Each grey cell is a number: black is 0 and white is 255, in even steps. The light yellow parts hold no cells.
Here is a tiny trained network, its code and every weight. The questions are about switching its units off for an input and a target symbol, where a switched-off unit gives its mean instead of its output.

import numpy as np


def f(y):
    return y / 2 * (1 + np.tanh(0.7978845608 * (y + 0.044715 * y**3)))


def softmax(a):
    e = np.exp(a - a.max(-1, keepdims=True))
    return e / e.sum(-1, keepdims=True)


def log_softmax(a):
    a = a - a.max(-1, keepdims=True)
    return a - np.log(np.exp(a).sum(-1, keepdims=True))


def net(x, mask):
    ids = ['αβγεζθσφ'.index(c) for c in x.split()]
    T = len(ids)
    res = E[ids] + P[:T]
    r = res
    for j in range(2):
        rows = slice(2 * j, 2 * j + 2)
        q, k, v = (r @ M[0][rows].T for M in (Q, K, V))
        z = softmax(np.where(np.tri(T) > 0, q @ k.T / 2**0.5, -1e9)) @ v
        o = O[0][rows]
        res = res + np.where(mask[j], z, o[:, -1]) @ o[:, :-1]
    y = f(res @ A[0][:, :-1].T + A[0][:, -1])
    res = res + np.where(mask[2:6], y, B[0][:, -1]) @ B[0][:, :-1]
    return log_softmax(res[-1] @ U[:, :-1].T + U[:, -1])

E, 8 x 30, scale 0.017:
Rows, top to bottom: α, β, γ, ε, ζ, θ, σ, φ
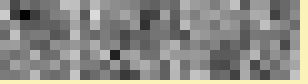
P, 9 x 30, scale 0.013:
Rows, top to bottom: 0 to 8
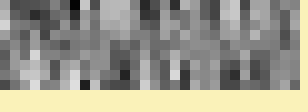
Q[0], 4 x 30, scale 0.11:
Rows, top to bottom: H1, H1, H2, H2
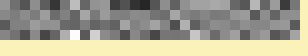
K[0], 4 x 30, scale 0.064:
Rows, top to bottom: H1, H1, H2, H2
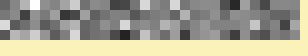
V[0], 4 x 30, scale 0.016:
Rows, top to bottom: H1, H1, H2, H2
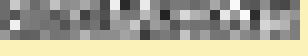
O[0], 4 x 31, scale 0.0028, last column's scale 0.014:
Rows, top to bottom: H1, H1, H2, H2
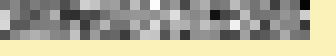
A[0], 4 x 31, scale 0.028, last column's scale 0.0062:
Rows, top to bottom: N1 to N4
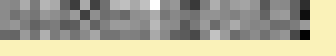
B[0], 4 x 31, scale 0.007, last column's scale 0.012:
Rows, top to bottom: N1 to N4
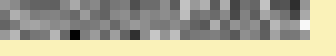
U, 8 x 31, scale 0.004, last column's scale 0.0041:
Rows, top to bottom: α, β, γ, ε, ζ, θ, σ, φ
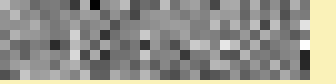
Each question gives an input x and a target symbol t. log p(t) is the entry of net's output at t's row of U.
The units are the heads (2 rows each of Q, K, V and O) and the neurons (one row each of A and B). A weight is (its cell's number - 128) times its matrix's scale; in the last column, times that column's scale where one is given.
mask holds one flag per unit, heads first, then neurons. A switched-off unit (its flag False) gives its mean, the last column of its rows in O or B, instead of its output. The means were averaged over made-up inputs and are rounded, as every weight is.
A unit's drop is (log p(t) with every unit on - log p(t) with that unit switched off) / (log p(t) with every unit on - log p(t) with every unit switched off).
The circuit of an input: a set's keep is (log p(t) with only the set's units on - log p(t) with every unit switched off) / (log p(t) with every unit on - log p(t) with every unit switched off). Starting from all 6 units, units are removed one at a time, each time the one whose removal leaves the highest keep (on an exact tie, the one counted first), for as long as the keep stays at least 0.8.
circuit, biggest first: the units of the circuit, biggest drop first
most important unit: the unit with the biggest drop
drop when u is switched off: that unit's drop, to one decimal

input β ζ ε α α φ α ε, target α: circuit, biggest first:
H2, H1
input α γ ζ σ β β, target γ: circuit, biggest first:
H1, N3, H2
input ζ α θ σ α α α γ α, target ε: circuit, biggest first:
N2, H2
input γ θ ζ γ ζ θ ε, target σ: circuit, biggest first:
H1
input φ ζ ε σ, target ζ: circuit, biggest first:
H1, H2, N3
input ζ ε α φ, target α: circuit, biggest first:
H1, H2
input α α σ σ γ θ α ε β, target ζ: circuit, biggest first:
H2, H1
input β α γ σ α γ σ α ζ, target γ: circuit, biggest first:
H2, N3, H1
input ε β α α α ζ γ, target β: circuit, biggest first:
H1, N4
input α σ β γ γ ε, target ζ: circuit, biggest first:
H1, H2
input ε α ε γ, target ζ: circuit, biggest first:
H1, N3
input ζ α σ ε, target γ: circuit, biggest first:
H1, N3
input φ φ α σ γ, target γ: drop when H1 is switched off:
1.1
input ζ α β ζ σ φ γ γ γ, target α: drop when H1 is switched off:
0.3
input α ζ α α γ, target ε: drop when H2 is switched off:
1.1
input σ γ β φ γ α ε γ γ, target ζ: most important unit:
H2
